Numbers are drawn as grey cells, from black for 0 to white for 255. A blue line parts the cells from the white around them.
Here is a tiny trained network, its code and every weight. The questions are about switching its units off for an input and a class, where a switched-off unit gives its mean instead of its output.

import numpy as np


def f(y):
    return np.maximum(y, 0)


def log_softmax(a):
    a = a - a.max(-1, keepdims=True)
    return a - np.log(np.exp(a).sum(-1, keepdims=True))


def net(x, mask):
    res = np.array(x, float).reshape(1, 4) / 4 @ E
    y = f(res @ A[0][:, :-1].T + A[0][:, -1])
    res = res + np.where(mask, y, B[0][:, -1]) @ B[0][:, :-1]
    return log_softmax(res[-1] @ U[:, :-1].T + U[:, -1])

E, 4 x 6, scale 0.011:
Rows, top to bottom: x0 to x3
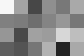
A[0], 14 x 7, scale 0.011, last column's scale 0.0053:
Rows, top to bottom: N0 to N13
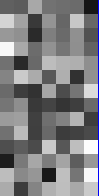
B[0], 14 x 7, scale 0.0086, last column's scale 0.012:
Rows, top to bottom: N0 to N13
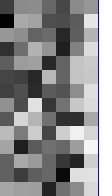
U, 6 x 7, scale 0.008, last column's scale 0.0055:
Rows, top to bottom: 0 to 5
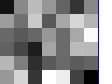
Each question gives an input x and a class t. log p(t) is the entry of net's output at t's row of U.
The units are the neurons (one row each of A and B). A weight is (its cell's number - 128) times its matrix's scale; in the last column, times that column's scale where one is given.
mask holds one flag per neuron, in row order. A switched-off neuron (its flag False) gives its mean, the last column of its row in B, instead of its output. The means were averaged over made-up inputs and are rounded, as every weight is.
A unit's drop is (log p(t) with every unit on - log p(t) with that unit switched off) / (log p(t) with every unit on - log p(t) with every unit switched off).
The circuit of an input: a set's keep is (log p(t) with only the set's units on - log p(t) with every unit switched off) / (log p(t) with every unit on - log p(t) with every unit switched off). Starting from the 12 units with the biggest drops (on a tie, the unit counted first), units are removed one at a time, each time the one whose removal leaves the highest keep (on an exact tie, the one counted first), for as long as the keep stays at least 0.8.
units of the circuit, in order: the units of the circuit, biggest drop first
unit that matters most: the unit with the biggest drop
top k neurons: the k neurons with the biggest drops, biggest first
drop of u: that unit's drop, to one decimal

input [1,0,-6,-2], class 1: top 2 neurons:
[N9 N7]
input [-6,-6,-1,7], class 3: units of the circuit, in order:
[N10]
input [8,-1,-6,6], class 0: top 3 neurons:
[N1 N8 N3]
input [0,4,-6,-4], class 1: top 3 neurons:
[N9 N7 N6]
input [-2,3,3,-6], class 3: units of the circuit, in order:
[N5 N12]
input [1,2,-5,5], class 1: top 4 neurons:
[N9 N7 N5 N12]
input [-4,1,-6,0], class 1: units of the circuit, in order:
[N9 N7]
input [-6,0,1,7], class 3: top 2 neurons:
[N10 N1]
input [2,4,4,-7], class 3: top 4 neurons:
[N12 N5 N9 N7]
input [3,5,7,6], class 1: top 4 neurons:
[N13 N4 N5 N12]
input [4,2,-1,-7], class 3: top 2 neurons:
[N12 N5]
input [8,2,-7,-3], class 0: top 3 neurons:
[N1 N3 N8]
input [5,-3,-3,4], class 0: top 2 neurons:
[N1 N12]
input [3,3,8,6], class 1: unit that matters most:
N13
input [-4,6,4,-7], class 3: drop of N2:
0.0
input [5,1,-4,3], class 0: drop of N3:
0.2
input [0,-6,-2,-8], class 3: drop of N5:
0.2
